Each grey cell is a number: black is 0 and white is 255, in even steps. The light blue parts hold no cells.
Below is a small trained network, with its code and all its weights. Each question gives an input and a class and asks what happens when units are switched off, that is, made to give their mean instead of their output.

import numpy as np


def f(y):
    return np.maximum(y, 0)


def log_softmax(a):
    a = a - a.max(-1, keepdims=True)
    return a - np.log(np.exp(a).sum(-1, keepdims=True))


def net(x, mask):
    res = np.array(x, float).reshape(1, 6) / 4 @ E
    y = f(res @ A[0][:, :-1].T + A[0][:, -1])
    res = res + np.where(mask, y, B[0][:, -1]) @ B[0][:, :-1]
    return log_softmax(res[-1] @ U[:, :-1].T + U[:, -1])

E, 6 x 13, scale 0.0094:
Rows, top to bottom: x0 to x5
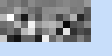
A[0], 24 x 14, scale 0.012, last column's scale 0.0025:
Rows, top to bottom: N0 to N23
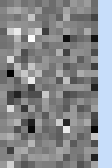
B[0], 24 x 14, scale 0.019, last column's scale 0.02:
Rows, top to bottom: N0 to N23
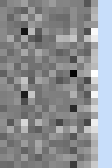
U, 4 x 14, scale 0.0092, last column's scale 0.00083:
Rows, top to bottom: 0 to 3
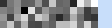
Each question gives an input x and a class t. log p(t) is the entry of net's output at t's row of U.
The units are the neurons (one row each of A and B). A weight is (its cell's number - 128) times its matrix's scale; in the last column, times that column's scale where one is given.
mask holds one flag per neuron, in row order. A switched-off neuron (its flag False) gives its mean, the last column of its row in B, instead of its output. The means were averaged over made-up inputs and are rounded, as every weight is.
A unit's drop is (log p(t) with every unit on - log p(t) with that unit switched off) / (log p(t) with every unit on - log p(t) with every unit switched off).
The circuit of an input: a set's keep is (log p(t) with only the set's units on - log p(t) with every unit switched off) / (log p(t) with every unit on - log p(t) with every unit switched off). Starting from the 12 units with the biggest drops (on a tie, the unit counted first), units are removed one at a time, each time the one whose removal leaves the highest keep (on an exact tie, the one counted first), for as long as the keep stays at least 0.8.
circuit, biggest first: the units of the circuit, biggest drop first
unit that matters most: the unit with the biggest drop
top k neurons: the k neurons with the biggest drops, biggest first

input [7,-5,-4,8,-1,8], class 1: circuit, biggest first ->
[N13]
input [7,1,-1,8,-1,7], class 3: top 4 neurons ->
[N5 N4 N9 N22]
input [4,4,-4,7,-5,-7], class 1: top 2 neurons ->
[N4 N18]
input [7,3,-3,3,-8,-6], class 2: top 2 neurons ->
[N17 N13]
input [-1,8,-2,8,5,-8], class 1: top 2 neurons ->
[N4 N18]
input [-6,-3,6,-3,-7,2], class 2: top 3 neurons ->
[N17 N10 N7]
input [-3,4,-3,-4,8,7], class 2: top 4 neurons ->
[N11 N4 N2 N20]
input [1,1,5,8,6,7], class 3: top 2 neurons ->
[N5 N4]
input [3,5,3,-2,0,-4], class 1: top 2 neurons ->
[N10 N4]
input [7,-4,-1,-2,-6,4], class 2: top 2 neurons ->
[N17 N4]
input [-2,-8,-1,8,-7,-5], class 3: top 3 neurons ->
[N5 N9 N11]
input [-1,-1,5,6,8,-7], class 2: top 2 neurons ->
[N11 N2]
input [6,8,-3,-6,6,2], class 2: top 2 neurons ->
[N5 N11]
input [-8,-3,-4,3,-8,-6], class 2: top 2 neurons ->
[N17 N13]
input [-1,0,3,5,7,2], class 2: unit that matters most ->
N11
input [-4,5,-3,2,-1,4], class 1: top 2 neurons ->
[N13 N15]
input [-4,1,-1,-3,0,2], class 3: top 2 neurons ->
[N4 N10]
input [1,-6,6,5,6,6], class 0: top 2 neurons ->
[N15 N4]
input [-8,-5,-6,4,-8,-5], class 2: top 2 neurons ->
[N17 N7]
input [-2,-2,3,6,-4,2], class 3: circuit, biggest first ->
[N5]
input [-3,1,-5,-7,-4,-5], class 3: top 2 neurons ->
[N18 N13]
